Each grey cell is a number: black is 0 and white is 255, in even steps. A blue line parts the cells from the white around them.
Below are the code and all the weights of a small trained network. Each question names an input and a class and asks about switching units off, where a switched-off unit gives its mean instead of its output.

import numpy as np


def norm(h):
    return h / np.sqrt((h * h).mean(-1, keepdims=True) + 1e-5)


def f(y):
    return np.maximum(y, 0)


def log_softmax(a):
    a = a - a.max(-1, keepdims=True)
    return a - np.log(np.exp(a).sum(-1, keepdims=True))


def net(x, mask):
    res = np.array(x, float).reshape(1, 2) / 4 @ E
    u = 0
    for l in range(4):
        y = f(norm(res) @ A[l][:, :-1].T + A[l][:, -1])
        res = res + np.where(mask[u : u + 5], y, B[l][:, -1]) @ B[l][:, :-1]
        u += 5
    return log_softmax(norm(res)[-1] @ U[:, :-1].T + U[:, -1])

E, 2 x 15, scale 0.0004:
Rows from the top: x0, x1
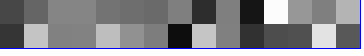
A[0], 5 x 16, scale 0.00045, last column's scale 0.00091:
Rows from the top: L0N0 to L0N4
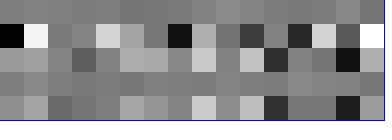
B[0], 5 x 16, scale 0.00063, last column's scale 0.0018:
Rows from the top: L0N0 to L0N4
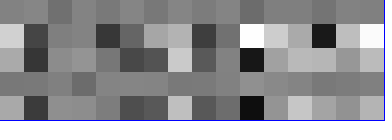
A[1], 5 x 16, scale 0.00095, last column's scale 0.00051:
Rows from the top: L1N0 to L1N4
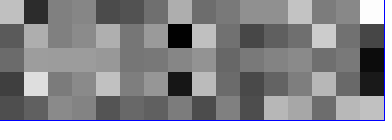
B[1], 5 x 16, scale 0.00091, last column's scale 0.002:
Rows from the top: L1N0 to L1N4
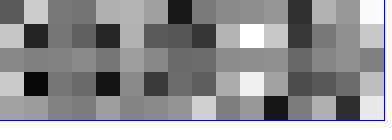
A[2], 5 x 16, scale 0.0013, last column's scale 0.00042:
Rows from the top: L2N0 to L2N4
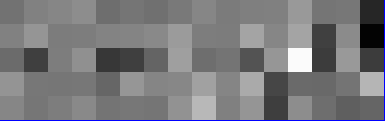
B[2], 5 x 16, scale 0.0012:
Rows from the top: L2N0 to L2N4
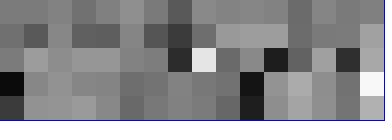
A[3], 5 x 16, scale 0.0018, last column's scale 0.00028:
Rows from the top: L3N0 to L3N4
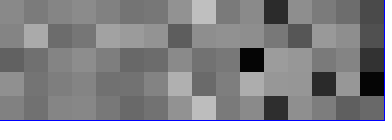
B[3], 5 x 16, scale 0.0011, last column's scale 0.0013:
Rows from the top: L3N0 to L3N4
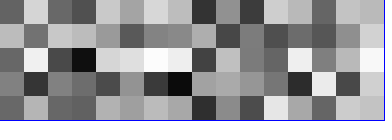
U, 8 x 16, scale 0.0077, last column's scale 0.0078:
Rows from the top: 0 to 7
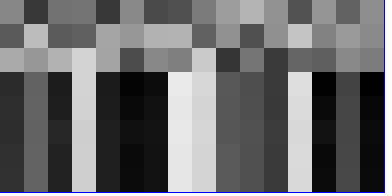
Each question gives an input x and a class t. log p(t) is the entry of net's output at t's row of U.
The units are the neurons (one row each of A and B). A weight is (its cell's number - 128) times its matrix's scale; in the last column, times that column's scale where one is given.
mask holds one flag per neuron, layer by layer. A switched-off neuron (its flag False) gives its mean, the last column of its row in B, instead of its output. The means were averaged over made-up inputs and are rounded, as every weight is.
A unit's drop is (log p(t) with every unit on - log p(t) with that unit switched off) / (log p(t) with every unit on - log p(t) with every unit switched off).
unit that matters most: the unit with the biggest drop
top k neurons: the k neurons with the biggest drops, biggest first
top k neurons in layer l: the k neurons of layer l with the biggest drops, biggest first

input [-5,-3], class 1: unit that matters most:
L0N1
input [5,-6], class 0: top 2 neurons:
(L2N3 L1N0)
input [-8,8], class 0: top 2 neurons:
(L1N1 L1N3)
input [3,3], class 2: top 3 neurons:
(L0N1 L1N4 L2N3)
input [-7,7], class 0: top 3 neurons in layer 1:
(L1N1 L1N3 L1N4)
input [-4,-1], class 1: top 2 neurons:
(L0N1 L1N1)
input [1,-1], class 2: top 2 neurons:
(L1N0 L3N1)
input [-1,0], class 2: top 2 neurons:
(L1N0 L2N3)
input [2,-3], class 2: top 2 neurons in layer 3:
(L3N1 L3N2)
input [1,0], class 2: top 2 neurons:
(L1N0 L3N1)
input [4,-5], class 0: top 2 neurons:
(L1N0 L2N3)
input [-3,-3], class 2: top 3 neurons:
(L1N0 L0N1 L1N4)
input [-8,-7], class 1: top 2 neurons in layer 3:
(L3N0 L3N4)
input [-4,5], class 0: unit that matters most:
L1N1
